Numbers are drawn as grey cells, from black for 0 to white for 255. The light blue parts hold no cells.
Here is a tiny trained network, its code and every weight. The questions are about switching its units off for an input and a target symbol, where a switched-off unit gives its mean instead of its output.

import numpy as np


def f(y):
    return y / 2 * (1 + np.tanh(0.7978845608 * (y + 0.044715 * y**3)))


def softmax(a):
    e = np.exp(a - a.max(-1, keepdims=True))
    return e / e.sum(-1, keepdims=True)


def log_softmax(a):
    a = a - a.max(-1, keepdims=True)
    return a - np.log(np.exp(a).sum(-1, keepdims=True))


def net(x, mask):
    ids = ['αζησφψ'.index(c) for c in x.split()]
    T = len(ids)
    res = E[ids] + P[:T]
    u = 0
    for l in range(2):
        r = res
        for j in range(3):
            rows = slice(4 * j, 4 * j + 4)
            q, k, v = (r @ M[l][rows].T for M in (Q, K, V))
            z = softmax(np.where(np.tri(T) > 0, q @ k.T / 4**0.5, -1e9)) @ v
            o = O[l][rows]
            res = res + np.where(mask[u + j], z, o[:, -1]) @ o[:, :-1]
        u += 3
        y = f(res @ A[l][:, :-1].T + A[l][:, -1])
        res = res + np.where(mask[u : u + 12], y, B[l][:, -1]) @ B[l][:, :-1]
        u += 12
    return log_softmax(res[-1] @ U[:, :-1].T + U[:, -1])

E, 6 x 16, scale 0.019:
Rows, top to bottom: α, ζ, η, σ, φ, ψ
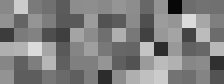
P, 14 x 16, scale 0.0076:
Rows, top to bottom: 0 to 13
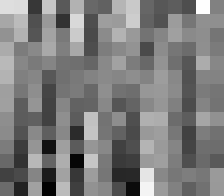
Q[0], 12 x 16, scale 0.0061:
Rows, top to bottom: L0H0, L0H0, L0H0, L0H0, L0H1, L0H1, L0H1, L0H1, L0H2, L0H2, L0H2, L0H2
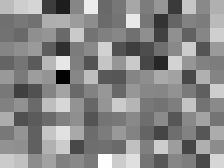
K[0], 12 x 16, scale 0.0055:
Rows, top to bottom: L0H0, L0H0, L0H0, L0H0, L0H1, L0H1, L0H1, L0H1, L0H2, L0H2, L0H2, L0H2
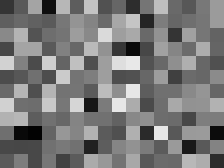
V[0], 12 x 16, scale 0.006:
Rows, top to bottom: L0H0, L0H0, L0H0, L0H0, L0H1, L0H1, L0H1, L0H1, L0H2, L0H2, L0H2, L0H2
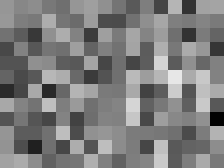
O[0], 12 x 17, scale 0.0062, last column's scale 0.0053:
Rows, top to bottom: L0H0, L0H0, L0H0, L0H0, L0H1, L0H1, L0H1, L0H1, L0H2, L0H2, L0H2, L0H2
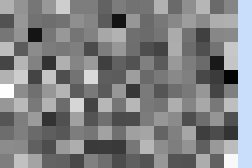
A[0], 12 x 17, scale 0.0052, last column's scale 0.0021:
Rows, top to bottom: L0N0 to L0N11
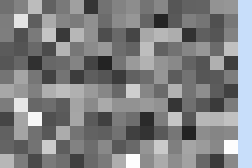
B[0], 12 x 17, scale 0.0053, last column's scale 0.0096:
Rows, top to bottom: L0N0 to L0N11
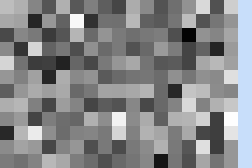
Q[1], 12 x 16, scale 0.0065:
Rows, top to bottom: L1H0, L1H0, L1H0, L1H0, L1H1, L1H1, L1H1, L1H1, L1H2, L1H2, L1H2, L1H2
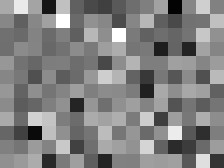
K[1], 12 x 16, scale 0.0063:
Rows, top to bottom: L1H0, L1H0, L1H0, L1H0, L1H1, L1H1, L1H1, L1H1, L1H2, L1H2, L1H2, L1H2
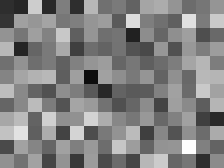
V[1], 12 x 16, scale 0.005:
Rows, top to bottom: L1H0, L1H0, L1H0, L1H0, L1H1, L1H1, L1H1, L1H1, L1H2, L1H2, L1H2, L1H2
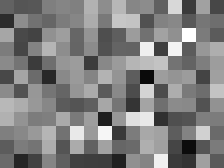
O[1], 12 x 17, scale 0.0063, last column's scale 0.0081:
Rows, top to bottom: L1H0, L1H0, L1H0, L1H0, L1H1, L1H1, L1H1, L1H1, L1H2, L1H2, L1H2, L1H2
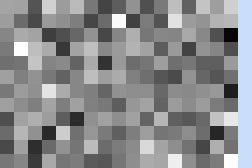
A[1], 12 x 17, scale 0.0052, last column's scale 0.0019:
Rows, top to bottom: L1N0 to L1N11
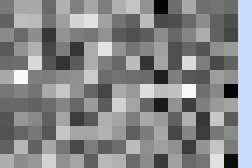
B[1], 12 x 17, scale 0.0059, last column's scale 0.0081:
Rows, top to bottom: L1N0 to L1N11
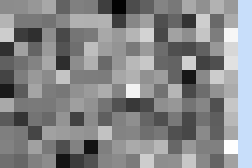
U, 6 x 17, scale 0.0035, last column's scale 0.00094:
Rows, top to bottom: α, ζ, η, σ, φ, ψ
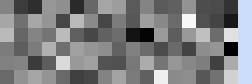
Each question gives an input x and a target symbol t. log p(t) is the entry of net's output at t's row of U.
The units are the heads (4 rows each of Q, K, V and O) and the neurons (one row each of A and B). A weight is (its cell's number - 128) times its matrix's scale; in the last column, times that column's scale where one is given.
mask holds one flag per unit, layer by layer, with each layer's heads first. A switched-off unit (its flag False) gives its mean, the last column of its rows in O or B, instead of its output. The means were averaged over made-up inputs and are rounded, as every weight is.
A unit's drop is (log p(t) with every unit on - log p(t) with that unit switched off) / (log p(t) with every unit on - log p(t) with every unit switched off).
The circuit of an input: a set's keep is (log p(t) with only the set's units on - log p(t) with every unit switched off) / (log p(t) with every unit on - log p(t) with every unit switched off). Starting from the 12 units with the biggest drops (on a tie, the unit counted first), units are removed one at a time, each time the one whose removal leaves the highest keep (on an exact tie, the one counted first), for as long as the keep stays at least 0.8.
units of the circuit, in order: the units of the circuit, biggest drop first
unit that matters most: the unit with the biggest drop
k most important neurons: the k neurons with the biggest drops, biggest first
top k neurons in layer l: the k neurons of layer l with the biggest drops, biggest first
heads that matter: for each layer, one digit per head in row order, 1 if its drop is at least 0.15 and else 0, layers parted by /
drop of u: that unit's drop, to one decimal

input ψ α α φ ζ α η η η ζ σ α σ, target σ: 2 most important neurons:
L1N1; L0N3
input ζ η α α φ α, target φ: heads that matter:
000 / 001
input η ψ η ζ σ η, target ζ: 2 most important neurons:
L1N4; L0N5
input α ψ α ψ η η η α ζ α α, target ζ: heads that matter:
000 / 101
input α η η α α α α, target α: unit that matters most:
L0H1
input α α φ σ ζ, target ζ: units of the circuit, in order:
L1N4; L1H0
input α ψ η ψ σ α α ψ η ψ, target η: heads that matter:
011 / 001
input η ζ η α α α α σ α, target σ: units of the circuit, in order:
L1H0; L1H2; L1N1
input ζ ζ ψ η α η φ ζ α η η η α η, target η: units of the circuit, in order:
L0H1; L1H2; L1N4
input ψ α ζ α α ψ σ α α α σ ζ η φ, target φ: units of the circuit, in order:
L0H0; L1H2; L0N10
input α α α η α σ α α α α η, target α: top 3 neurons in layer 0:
L0N5; L0N0; L0N7
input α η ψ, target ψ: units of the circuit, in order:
L1H2; L1N10; L0H2; L0N4
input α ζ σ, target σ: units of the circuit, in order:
L1H2; L1N1; L1N5
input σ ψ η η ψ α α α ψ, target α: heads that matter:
001 / 101
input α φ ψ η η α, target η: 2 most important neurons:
L0N4; L0N9
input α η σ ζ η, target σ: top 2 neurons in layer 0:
L0N1; L0N6
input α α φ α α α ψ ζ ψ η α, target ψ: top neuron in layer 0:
L0N8
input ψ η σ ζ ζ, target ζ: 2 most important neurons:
L1N4; L0N6
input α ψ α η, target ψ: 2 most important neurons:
L0N8; L0N4
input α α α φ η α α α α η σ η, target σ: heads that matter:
111 / 101
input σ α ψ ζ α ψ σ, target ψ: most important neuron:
L0N11
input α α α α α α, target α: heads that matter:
000 / 100
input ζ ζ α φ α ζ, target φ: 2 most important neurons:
L0N8; L0N2
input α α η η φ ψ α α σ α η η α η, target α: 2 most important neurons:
L0N5; L0N7
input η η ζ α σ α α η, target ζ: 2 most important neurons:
L1N4; L0N2
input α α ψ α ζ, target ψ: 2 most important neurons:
L0N8; L0N2
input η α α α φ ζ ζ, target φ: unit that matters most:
L1H2
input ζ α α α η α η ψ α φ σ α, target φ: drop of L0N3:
0.1
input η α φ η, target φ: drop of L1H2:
1.0
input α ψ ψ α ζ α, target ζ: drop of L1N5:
0.0
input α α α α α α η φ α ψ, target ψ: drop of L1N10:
0.3
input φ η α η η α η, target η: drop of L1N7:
0.1
